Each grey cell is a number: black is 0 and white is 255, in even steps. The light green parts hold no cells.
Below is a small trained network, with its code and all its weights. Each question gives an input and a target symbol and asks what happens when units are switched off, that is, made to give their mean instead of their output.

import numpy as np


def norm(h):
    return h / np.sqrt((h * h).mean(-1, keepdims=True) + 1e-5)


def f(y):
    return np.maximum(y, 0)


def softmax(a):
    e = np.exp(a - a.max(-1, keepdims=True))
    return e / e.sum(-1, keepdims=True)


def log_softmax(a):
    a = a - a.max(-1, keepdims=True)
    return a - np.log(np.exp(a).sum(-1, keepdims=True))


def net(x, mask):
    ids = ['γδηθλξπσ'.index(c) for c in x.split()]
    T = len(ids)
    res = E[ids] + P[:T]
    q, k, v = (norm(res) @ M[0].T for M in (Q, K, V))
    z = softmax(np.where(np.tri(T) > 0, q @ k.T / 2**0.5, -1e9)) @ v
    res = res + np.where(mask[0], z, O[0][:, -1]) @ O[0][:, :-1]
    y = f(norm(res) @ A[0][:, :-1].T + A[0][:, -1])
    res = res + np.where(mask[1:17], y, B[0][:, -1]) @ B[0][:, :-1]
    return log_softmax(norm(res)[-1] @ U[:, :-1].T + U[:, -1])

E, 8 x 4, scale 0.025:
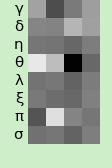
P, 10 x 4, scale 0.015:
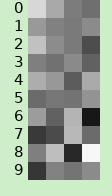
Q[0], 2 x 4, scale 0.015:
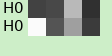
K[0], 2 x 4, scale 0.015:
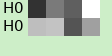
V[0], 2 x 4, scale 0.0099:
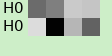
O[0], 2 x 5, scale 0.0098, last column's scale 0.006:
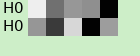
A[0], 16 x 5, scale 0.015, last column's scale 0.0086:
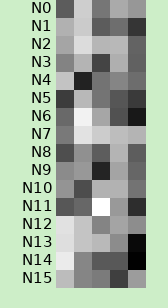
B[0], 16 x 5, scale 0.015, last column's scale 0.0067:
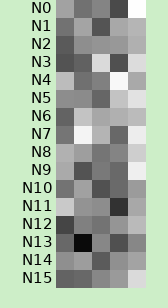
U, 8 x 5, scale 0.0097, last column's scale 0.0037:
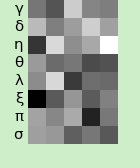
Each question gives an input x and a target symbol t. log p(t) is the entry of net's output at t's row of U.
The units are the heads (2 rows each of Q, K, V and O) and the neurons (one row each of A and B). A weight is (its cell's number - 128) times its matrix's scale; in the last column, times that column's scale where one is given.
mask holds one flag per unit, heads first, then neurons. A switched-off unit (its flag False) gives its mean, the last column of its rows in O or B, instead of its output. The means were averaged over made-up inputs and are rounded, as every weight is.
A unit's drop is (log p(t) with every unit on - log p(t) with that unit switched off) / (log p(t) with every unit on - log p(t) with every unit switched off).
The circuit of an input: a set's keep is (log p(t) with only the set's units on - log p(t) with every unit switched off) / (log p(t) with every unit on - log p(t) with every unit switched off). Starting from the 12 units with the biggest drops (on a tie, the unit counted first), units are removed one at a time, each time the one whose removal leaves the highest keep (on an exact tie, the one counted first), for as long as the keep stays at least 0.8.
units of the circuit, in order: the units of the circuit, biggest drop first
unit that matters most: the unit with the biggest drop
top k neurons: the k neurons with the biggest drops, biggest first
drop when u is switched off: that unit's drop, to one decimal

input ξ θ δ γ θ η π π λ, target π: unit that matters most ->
N3
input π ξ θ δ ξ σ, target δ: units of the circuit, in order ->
[H0 N4]
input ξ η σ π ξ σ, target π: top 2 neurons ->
[N3 N8]
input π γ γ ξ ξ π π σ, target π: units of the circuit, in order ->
[H0 N11]
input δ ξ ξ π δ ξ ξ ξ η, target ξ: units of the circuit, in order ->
[H0 N7]
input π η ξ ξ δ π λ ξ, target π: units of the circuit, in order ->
[N11 H0]
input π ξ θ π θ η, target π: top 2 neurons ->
[N3 N8]
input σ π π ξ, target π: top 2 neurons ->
[N3 N9]
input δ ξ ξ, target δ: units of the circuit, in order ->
[N4 H0]
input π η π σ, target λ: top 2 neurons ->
[N3 N15]
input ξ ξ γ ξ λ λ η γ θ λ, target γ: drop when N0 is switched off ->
0.1
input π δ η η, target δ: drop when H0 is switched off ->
0.7
